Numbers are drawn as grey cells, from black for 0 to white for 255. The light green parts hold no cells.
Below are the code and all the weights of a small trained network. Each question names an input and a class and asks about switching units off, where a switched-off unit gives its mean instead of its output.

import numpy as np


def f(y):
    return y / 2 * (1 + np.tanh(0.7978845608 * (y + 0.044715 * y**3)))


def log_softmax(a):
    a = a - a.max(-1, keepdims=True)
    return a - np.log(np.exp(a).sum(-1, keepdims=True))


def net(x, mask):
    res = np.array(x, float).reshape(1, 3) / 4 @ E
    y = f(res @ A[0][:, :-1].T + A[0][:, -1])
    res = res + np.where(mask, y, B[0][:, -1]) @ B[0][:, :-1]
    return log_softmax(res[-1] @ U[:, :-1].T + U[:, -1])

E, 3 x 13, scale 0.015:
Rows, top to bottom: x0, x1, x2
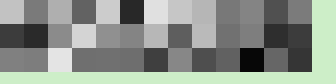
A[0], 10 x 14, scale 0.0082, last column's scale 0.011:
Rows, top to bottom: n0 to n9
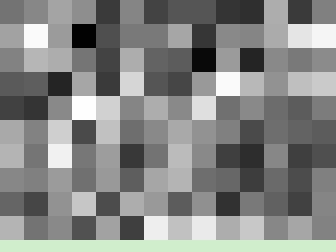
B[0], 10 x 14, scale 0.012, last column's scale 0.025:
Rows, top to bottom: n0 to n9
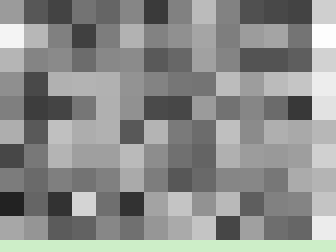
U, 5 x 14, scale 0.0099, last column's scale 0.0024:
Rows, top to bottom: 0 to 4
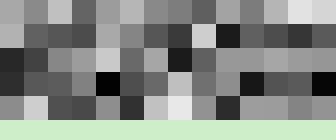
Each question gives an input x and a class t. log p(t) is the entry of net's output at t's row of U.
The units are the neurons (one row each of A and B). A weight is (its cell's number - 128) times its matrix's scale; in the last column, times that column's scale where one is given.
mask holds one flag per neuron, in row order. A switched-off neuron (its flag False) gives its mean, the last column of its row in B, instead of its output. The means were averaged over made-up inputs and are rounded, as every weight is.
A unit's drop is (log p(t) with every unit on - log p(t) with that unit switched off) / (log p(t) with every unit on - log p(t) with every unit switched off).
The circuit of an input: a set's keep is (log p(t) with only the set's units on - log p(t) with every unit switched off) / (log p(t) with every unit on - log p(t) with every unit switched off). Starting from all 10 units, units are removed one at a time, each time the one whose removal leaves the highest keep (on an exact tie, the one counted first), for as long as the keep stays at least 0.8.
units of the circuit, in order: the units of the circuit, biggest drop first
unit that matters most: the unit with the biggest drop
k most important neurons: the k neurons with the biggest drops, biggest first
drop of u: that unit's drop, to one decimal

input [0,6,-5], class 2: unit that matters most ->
n1
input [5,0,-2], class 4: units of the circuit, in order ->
(n0; n9)
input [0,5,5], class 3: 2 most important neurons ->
(n3; n8)
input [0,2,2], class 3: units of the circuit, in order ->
(n3; n1; n9)
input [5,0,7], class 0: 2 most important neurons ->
(n4; n8)
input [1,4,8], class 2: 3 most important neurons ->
(n6; n5; n7)
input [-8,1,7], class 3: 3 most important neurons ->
(n8; n1; n4)
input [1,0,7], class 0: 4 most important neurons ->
(n6; n4; n5; n9)
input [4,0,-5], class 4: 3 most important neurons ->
(n0; n2; n9)
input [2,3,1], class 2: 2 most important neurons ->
(n1; n0)
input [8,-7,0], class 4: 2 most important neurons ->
(n9; n3)
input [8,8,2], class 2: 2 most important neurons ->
(n6; n5)
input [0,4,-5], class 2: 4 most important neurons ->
(n1; n0; n3; n2)
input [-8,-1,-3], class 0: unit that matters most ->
n3
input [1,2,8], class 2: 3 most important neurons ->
(n6; n5; n7)
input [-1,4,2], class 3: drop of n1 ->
0.2
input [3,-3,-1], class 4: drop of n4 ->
0.1
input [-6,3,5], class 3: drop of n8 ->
0.2
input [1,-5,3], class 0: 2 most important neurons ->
(n4; n9)
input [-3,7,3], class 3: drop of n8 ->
0.7
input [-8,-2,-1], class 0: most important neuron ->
(n3)
